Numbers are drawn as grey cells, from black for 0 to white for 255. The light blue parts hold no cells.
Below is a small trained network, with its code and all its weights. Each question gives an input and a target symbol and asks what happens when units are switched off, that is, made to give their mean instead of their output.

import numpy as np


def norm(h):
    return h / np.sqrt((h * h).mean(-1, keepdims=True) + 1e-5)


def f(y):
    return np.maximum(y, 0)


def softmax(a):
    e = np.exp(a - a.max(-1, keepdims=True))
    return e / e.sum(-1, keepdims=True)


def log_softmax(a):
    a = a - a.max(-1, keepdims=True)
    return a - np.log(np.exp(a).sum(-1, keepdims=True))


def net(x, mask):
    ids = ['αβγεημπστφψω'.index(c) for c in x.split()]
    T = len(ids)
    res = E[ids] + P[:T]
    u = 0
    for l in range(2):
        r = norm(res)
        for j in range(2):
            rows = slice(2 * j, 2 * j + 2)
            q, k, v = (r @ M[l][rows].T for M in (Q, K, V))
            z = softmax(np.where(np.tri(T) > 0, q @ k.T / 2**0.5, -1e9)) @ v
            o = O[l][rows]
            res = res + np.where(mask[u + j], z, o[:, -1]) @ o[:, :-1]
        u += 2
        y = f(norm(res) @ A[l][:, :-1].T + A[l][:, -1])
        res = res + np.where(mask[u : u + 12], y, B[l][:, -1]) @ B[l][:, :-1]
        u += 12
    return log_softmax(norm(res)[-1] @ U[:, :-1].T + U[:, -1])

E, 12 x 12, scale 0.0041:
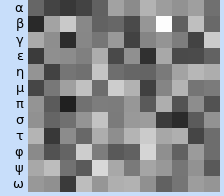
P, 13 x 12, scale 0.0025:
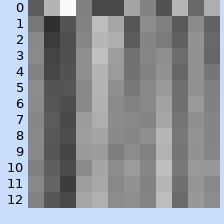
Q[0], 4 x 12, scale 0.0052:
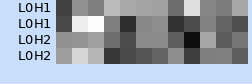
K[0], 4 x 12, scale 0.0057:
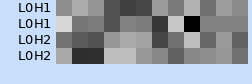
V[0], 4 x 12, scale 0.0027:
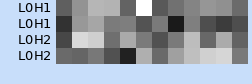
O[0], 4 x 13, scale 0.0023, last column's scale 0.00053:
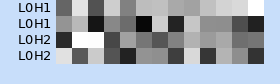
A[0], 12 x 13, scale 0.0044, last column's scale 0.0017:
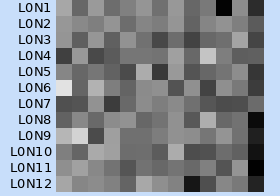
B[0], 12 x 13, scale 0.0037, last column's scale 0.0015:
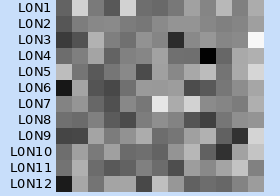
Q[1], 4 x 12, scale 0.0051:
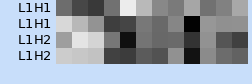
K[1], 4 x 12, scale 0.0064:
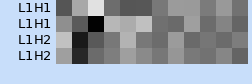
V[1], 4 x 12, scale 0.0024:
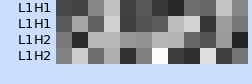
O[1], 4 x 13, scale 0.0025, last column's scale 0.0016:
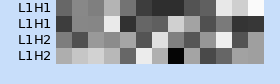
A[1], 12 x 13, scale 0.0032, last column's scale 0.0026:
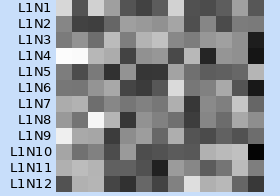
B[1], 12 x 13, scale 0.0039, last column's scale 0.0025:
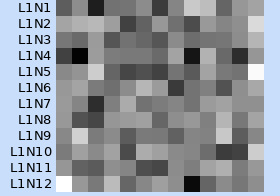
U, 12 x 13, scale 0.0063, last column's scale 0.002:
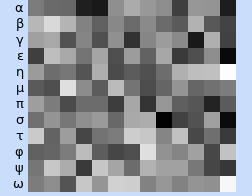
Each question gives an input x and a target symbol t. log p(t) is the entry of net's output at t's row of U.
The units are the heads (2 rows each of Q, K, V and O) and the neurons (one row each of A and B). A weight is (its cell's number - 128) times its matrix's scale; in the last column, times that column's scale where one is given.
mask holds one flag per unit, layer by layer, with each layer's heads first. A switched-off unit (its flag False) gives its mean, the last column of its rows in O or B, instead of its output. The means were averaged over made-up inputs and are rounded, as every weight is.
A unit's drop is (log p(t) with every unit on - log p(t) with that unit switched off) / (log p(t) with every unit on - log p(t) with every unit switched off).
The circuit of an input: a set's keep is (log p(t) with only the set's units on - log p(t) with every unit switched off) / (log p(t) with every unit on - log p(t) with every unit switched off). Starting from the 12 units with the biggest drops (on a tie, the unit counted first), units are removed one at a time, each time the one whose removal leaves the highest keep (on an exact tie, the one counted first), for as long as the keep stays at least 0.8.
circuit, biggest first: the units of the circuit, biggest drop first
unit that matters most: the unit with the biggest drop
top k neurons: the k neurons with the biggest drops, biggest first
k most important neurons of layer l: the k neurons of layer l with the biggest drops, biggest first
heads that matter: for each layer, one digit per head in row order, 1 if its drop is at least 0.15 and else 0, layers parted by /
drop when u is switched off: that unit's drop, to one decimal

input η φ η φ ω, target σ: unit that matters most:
L0H1
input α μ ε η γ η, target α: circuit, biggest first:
(L0H2 L0N6)
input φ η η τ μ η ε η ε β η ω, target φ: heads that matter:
00 / 10
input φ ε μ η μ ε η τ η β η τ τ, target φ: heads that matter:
00 / 11
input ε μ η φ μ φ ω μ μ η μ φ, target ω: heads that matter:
10 / 00
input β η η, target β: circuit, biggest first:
(L0H2 L1N12 L1H1)
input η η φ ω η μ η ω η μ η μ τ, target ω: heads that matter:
10 / 00
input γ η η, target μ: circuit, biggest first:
(L0N3 L0H1)
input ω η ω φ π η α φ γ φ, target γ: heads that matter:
10 / 00
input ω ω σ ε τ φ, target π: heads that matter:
10 / 00
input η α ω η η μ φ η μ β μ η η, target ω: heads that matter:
11 / 00
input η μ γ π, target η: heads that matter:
00 / 10
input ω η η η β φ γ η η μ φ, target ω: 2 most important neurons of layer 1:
(L1N5 L1N6)
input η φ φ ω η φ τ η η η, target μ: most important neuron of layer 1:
(L1N10)
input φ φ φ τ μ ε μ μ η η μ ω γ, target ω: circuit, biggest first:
(L1N5 L0H1)
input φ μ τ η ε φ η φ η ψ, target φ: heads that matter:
00 / 10
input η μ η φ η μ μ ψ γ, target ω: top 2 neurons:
(L1N5 L0N9)
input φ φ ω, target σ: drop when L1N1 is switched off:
0.1
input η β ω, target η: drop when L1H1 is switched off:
0.5
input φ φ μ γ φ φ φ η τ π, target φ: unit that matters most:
L1H1
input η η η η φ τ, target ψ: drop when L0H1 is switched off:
0.3
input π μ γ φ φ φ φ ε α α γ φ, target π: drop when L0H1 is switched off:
0.7
